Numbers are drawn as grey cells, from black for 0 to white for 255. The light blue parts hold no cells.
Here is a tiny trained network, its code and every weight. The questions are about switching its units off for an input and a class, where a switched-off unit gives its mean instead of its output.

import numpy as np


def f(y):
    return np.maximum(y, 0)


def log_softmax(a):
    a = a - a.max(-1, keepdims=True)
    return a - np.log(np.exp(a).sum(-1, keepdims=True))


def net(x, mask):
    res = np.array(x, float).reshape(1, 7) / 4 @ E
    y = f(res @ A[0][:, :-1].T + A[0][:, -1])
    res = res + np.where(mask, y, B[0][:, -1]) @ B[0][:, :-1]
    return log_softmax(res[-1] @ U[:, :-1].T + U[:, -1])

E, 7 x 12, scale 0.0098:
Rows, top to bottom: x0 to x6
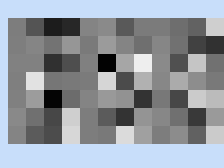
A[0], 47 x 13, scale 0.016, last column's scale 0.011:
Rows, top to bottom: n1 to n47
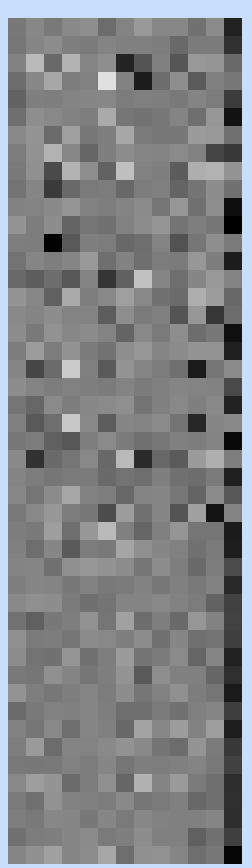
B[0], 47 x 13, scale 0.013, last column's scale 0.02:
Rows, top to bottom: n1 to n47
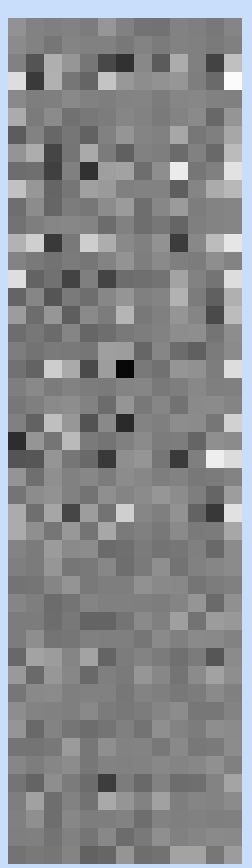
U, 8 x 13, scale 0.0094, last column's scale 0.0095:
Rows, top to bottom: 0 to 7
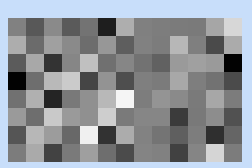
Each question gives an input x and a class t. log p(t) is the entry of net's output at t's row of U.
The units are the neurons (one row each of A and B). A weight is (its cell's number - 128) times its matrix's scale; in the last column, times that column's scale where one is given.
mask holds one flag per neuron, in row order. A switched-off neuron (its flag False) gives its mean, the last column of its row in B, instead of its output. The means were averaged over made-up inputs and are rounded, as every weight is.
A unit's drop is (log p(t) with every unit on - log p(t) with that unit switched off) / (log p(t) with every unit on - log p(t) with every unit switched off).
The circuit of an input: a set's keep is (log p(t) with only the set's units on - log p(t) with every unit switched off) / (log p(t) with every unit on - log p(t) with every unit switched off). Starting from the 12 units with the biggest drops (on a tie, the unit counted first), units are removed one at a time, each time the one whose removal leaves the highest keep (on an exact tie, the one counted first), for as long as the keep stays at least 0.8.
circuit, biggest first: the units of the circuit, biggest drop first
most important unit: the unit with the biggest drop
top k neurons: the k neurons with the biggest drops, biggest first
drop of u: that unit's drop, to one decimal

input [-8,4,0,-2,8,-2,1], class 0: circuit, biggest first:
[n25]
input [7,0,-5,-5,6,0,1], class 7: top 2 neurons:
[n13; n25]
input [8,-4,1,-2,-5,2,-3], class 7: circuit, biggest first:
[n28; n4]
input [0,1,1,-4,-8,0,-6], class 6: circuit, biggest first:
[n4; n9; n28]
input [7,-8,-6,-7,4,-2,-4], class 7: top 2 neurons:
[n13; n28]
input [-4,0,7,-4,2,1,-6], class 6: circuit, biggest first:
[n28; n4]
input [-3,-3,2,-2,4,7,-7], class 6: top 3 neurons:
[n4; n20; n23]
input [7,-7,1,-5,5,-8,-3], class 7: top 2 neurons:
[n13; n25]
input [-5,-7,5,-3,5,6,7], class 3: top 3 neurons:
[n20; n23; n9]
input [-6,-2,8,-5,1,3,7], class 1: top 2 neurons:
[n15; n20]
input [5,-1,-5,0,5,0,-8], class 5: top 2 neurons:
[n4; n13]
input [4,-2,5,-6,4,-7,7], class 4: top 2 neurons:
[n9; n13]
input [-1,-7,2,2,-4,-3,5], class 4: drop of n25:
0.3
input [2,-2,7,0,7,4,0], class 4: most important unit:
n9
